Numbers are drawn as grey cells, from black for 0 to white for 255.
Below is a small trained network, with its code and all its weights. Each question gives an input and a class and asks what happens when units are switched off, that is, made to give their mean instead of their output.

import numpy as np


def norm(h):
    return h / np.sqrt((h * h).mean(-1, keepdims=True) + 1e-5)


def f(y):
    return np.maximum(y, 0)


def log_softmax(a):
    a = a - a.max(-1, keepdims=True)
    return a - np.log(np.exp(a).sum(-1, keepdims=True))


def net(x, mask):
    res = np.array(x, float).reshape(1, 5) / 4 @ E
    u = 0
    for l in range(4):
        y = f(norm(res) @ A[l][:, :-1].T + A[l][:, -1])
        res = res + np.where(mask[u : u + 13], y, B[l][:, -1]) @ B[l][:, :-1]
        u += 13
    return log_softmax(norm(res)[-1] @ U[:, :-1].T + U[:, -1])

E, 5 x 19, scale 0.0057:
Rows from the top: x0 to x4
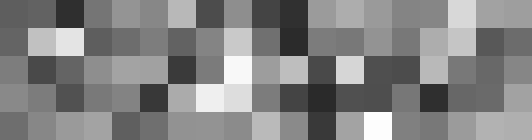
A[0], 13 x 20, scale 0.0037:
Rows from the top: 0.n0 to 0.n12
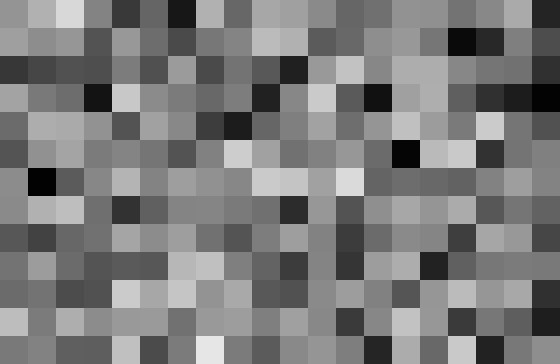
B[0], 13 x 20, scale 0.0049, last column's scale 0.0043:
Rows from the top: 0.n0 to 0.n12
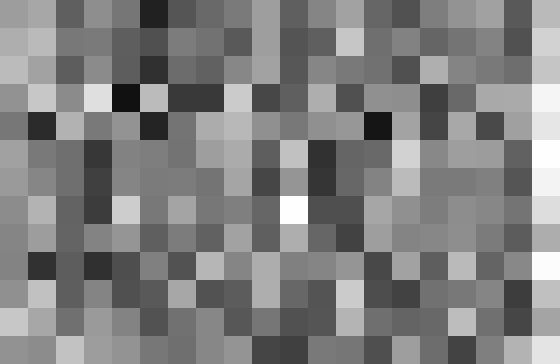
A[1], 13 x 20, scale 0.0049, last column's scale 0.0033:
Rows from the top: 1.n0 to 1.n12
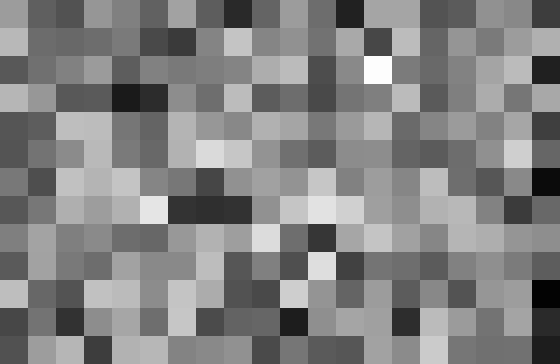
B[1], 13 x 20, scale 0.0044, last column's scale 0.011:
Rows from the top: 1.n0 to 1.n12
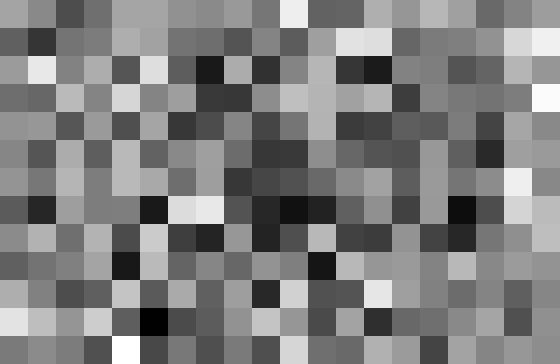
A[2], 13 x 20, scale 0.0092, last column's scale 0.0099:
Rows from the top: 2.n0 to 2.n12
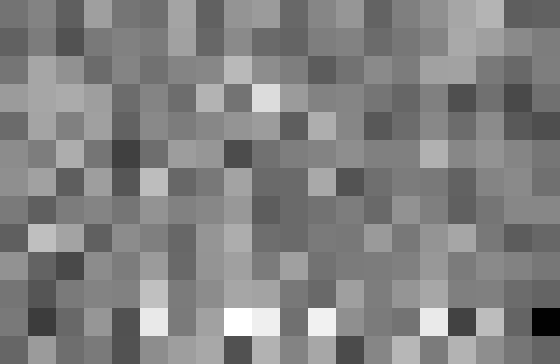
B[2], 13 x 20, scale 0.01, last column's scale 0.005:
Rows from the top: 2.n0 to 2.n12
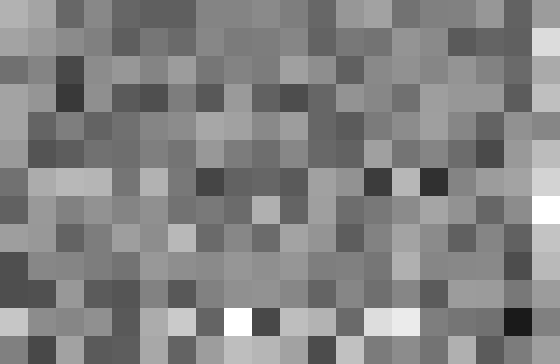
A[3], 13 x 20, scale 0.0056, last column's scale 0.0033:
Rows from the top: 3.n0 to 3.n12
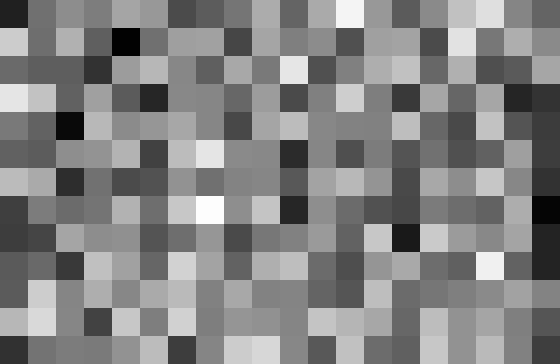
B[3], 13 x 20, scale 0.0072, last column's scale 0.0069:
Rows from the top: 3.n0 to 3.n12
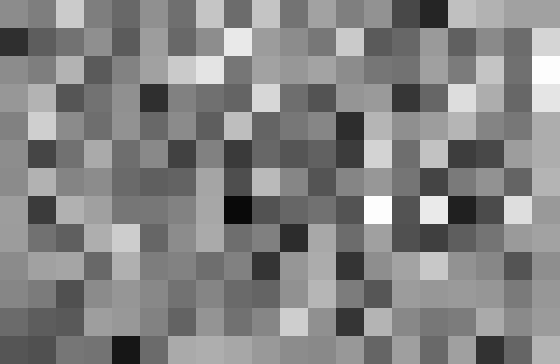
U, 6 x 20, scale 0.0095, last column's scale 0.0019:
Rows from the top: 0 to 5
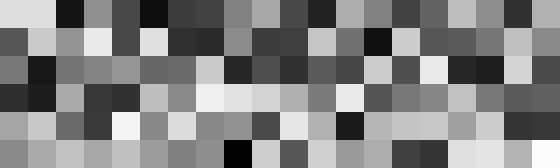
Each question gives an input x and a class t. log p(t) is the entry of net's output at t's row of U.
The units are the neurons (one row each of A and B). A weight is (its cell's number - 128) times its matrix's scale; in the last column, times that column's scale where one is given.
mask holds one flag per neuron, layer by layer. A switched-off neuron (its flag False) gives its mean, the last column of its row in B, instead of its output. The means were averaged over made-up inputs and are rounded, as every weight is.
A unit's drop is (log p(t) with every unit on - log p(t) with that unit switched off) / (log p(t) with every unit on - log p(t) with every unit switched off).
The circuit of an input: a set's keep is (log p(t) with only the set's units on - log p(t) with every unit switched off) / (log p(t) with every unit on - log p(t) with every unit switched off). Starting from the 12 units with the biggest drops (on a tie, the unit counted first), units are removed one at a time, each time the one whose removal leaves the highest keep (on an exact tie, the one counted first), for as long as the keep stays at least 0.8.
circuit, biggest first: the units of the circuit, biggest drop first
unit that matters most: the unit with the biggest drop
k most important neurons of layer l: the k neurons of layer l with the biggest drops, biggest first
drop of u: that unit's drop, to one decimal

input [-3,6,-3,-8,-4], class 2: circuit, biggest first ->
(1.n7)
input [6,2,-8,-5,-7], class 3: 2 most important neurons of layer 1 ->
(1.n8; 1.n9)
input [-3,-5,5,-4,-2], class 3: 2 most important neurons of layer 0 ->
(0.n6; 0.n7)
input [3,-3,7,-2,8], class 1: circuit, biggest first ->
(1.n2; 1.n8)
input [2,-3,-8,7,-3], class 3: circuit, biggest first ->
(0.n9; 3.n1)
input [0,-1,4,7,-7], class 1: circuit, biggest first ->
(0.n3; 2.n6)
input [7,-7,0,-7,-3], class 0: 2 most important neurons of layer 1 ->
(1.n11; 1.n3)
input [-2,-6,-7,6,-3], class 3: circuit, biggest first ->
(0.n9; 3.n1)
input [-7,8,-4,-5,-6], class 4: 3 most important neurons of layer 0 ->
(0.n7; 0.n10; 0.n2)
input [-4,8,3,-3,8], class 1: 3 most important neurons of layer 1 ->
(1.n8; 1.n2; 1.n4)
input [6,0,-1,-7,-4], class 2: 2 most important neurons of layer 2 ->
(2.n5; 2.n3)
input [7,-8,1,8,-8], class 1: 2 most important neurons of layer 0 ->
(0.n12; 0.n3)
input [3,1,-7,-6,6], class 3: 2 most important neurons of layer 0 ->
(0.n4; 0.n3)
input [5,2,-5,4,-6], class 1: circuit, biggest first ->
(0.n3)
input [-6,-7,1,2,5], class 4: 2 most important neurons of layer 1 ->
(1.n0; 1.n10)
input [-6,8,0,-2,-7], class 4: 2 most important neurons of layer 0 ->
(0.n7; 0.n5)
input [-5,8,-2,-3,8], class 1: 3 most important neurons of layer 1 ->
(1.n8; 1.n2; 1.n4)
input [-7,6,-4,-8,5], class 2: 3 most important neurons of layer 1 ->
(1.n7; 1.n6; 1.n11)
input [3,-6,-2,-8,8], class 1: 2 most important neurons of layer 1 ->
(1.n2; 1.n4)
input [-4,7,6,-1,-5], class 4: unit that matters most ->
2.n8
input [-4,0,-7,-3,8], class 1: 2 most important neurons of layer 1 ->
(1.n8; 1.n2)
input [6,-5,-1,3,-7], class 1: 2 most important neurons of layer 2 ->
(2.n6; 2.n3)
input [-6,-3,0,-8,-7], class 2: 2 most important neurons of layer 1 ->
(1.n7; 1.n8)
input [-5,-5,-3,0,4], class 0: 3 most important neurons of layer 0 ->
(0.n1; 0.n7; 0.n0)
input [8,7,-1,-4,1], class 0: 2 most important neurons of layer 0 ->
(0.n2; 0.n10)
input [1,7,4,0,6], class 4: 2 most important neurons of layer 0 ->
(0.n5; 0.n3)
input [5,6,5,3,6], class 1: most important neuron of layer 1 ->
(1.n8)
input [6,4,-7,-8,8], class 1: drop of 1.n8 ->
0.7
